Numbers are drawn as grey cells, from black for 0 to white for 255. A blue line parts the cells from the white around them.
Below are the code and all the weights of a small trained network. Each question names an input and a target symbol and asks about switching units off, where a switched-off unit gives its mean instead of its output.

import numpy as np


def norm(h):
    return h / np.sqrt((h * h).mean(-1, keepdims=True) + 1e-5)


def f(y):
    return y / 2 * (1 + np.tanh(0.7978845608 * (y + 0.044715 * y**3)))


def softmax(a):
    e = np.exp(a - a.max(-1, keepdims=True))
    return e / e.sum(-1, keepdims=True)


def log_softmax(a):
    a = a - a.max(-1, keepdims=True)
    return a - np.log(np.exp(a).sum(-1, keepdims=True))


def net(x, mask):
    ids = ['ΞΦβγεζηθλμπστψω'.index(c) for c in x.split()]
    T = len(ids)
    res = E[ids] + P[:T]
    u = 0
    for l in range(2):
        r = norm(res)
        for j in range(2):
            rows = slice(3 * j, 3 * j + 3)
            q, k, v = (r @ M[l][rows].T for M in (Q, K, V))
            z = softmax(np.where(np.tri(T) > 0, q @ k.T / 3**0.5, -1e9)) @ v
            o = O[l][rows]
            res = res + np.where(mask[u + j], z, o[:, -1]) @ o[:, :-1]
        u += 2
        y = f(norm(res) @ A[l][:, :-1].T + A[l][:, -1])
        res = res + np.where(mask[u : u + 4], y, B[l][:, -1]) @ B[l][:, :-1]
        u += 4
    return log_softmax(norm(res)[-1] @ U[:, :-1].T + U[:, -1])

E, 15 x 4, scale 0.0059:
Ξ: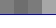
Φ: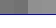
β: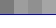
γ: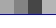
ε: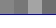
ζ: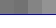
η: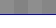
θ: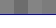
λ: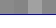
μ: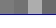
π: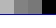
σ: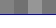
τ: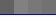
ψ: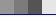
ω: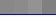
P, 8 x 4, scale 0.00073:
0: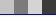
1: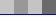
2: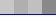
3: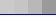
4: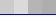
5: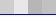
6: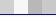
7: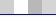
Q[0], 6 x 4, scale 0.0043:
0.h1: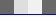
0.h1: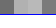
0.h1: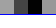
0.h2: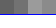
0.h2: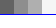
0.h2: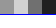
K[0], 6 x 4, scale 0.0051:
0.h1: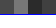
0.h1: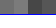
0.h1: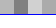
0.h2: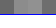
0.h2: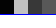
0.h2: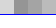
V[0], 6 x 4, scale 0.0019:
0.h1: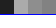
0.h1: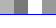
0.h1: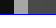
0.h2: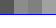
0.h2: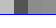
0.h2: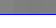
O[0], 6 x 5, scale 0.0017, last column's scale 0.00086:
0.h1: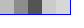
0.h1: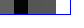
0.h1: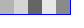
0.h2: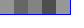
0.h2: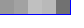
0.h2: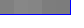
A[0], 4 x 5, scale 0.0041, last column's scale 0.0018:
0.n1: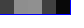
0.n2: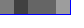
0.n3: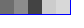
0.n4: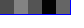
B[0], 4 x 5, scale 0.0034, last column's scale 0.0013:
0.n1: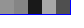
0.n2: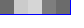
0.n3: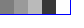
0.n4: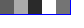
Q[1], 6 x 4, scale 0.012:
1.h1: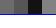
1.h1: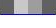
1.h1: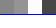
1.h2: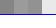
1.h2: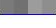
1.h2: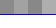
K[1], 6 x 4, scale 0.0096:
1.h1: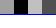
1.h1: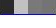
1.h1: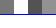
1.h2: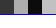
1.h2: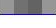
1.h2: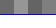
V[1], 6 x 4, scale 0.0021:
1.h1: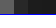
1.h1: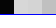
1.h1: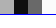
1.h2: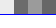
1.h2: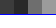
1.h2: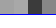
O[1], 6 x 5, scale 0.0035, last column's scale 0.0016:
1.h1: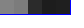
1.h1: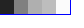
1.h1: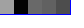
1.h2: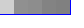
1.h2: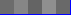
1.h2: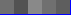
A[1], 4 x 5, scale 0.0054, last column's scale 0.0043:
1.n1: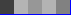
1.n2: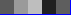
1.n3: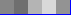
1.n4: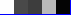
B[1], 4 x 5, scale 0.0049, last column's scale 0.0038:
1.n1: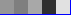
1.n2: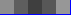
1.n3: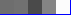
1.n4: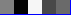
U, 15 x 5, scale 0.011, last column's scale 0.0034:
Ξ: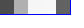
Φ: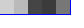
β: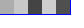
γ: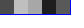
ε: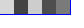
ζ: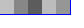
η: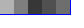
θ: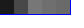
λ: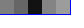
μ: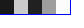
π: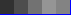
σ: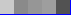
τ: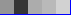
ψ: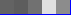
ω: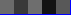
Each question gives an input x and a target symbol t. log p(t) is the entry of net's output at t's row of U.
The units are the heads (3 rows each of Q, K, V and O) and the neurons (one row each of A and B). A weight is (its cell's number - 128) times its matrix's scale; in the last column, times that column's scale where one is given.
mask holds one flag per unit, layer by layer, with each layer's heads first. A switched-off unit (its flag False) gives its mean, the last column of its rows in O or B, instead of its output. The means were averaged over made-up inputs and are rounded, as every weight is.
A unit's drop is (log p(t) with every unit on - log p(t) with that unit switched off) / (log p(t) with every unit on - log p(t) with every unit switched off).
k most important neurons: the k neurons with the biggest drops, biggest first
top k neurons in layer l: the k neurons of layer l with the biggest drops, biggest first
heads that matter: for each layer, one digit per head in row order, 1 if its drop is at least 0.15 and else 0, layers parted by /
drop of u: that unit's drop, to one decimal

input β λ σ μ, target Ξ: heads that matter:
00 / 11
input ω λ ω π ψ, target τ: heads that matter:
10 / 10
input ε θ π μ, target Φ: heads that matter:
00 / 10
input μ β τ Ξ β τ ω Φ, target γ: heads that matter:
10 / 10
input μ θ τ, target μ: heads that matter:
00 / 00
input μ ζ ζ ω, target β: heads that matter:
10 / 01
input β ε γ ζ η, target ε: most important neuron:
(1.n4)
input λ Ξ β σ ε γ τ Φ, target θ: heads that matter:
00 / 10
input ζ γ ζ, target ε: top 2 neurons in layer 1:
(1.n3 1.n4)
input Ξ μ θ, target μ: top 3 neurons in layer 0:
(0.n2 0.n3 0.n4)
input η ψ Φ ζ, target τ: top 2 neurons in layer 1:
(1.n1 1.n2)
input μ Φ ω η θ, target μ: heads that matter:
10 / 00
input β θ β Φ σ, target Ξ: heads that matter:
00 / 10
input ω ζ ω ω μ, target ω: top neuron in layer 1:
(1.n2)
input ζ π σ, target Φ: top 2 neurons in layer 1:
(1.n3 1.n1)
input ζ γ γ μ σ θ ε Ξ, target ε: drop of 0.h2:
0.0
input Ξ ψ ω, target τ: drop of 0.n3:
0.3
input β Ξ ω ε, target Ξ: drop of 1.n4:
0.1
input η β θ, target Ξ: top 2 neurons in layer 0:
(0.n2 0.n3)
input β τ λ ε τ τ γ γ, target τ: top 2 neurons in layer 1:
(1.n4 1.n1)
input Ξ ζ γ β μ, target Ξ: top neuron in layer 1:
(1.n4)
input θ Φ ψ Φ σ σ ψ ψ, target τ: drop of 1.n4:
0.6
